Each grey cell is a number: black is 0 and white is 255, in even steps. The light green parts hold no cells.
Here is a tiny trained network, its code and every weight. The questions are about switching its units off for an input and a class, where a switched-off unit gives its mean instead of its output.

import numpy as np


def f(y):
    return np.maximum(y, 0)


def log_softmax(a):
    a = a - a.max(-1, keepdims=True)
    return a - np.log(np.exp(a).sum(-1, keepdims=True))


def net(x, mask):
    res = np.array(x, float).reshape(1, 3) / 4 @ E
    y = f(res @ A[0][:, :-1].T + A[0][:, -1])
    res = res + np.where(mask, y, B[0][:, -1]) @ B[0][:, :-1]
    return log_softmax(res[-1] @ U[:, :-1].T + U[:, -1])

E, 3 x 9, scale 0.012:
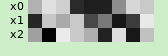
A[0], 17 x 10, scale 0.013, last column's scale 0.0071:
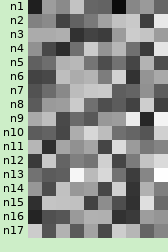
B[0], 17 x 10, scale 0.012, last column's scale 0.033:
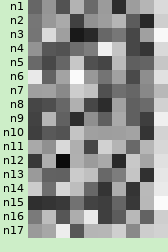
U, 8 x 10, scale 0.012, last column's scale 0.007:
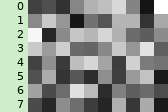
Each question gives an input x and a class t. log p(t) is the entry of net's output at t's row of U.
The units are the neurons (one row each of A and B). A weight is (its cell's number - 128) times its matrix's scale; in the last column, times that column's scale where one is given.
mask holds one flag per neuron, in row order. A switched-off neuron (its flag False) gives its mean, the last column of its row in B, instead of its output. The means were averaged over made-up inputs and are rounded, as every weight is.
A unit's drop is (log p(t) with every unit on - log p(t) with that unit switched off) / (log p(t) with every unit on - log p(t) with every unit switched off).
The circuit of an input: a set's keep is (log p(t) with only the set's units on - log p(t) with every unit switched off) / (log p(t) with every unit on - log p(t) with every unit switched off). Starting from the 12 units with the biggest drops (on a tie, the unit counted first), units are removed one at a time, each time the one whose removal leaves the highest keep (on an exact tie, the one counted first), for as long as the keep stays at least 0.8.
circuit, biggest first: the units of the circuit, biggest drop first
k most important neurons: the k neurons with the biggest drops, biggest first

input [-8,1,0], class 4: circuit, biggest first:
[n16, n14]
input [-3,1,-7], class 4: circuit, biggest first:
[n12]
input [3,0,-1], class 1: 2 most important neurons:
[n15, n1]
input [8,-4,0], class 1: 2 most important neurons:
[n9, n14]
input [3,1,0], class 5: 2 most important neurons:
[n14, n6]
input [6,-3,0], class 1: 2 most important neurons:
[n14, n6]
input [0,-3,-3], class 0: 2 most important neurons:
[n3, n14]
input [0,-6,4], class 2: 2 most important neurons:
[n3, n4]
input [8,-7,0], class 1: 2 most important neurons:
[n9, n14]
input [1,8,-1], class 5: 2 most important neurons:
[n15, n12]
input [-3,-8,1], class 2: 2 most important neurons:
[n11, n17]
